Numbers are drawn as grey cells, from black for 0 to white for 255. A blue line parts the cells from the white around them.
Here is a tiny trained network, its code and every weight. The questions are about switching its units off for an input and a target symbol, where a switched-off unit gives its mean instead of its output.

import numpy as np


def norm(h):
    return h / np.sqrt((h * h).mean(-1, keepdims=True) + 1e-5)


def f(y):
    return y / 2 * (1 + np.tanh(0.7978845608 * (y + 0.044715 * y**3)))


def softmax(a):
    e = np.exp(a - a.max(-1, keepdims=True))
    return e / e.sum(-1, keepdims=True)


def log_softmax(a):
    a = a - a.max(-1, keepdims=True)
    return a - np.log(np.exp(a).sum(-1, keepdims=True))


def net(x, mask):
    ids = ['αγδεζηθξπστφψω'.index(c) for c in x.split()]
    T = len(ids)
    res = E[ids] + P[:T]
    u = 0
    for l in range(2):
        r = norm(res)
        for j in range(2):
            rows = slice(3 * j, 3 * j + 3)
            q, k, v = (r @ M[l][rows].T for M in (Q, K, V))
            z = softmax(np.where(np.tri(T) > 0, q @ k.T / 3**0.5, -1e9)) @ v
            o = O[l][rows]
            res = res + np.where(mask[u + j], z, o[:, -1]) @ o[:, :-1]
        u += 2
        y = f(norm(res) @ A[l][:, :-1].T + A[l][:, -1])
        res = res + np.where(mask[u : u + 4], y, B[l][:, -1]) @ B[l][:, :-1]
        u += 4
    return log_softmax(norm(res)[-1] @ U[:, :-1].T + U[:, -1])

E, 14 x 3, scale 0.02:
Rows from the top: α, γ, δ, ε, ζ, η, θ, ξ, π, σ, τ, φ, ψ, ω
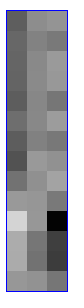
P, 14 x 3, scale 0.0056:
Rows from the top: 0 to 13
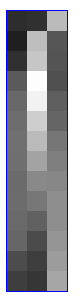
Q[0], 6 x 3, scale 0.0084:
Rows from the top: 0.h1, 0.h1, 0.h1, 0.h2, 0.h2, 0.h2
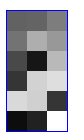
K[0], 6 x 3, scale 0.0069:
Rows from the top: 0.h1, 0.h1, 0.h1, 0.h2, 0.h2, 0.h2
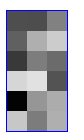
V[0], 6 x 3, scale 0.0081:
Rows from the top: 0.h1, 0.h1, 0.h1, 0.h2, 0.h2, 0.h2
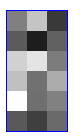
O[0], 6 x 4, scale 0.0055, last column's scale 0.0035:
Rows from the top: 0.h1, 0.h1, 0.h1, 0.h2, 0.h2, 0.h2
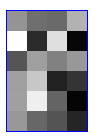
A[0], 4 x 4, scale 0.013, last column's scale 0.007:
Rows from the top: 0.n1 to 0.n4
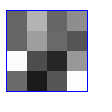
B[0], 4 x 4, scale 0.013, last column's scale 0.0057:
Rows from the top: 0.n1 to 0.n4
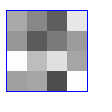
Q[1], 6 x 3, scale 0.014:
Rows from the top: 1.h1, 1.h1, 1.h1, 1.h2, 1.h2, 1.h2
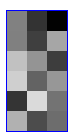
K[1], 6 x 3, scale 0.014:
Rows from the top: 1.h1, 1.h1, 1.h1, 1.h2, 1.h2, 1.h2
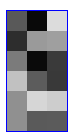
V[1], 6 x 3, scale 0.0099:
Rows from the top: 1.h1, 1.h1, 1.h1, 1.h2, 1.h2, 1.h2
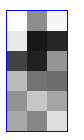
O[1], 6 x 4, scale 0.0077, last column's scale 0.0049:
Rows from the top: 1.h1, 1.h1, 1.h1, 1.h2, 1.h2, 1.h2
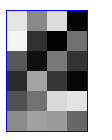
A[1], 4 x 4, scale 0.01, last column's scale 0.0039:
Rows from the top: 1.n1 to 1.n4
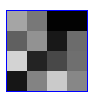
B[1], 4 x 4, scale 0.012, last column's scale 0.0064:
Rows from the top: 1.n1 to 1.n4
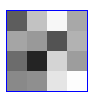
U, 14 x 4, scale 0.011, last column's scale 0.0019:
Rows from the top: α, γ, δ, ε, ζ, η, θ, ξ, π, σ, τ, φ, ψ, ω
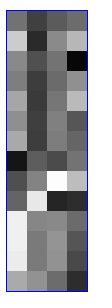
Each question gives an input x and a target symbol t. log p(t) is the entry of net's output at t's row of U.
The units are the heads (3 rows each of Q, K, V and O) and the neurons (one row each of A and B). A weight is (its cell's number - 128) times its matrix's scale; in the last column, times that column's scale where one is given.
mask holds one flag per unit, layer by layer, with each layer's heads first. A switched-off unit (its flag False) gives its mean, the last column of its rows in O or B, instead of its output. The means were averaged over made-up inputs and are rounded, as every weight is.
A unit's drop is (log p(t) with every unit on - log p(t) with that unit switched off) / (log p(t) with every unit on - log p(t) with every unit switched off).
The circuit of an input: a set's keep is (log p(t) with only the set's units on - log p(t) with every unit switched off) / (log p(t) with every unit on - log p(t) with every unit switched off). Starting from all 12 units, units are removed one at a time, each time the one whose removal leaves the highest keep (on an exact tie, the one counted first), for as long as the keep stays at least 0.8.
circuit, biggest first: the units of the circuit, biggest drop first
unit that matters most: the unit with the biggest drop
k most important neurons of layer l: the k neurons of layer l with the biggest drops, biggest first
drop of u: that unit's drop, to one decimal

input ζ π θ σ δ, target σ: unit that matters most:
1.h1
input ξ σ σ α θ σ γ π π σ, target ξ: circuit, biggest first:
[0.n3, 1.h1, 0.h2]
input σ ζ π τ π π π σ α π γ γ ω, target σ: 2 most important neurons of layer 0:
[0.n4, 0.n3]
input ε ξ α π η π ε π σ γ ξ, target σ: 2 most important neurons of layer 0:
[0.n1, 0.n3]
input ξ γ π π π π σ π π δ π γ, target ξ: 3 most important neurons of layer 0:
[0.n3, 0.n4, 0.n1]
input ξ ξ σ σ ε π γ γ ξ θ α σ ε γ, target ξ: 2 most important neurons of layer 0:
[0.n3, 0.n1]
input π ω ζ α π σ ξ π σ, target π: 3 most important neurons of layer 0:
[0.n3, 0.n1, 0.n2]
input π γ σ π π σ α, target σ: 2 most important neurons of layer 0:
[0.n1, 0.n3]
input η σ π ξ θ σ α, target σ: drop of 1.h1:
1.4
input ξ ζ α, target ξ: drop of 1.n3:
0.0
